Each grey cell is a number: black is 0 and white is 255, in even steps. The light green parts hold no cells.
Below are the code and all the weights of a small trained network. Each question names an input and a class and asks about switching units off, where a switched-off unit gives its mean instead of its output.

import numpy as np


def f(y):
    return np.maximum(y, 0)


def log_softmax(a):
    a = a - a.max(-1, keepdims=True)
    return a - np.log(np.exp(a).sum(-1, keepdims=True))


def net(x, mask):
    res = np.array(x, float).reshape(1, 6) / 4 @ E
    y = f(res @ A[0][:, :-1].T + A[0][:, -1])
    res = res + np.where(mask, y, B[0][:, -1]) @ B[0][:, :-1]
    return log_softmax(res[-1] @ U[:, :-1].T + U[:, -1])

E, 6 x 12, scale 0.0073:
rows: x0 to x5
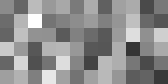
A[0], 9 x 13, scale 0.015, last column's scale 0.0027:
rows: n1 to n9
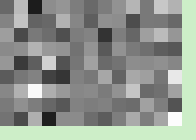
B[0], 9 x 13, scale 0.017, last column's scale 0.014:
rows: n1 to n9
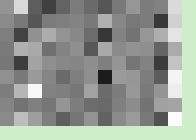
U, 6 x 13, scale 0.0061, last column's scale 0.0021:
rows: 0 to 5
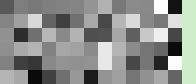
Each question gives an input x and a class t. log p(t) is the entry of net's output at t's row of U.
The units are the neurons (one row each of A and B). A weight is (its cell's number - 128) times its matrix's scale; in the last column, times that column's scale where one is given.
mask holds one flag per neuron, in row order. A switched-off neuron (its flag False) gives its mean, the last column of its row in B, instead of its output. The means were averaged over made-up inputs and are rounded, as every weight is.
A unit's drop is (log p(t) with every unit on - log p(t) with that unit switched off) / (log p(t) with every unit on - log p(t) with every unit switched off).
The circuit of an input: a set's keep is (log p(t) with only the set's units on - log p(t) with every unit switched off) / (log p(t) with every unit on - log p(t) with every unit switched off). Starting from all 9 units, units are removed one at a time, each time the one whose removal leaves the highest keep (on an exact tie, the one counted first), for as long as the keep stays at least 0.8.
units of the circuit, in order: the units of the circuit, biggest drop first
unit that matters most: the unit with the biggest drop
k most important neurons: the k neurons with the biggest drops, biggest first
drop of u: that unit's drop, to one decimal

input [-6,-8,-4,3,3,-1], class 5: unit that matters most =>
n1
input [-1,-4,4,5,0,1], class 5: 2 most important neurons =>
n1, n7
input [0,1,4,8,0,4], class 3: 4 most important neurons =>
n6, n9, n3, n2
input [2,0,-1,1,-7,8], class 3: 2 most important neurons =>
n6, n9
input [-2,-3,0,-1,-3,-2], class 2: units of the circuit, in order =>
n7, n3, n1
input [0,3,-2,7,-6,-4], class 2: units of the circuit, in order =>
n3, n7
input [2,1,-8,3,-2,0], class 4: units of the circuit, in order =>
n7, n6
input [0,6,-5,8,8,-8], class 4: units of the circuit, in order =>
n2, n7
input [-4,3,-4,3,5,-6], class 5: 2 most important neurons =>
n7, n5
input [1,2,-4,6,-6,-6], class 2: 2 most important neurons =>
n3, n7
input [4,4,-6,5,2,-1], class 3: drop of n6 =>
0.2
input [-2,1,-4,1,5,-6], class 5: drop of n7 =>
0.5
